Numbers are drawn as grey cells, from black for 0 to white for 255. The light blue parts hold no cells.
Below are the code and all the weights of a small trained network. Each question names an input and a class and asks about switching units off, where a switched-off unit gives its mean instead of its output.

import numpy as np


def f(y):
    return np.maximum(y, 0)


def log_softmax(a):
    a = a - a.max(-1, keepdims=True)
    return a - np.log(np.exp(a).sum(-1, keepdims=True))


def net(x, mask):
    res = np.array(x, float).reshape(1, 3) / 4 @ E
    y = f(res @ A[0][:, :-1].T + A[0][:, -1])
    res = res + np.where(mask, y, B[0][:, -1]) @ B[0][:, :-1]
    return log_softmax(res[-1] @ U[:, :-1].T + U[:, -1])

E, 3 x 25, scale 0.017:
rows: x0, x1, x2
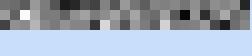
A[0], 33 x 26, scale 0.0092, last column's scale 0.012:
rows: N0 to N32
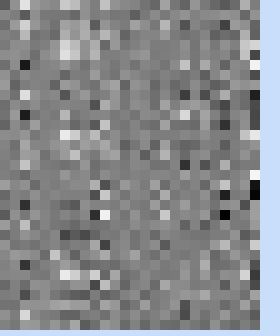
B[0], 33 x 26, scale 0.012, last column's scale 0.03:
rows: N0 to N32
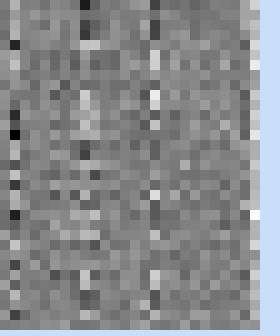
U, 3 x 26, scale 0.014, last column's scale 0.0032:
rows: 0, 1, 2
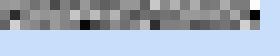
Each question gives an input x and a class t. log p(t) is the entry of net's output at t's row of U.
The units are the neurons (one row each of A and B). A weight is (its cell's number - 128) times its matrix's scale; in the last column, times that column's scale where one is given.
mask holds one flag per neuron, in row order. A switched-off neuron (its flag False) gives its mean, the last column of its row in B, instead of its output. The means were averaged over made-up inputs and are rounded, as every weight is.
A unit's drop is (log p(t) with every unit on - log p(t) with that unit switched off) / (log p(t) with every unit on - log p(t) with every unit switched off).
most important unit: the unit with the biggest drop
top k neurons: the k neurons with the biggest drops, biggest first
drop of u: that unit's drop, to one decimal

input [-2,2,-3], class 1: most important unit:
N6
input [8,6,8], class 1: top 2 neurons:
N21; N6
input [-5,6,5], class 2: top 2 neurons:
N0; N2
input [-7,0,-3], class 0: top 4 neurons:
N27; N5; N21; N11
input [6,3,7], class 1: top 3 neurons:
N21; N6; N27
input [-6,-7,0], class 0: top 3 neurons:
N6; N27; N5
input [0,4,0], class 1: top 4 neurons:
N6; N27; N19; N5
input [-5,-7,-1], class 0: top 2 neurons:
N6; N27
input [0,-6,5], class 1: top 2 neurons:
N21; N11
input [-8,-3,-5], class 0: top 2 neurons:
N27; N5
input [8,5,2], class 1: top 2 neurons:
N6; N27
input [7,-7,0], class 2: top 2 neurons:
N20; N29
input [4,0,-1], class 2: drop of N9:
0.2
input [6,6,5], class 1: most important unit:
N21
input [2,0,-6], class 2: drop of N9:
0.1
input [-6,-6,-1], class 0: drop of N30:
0.0
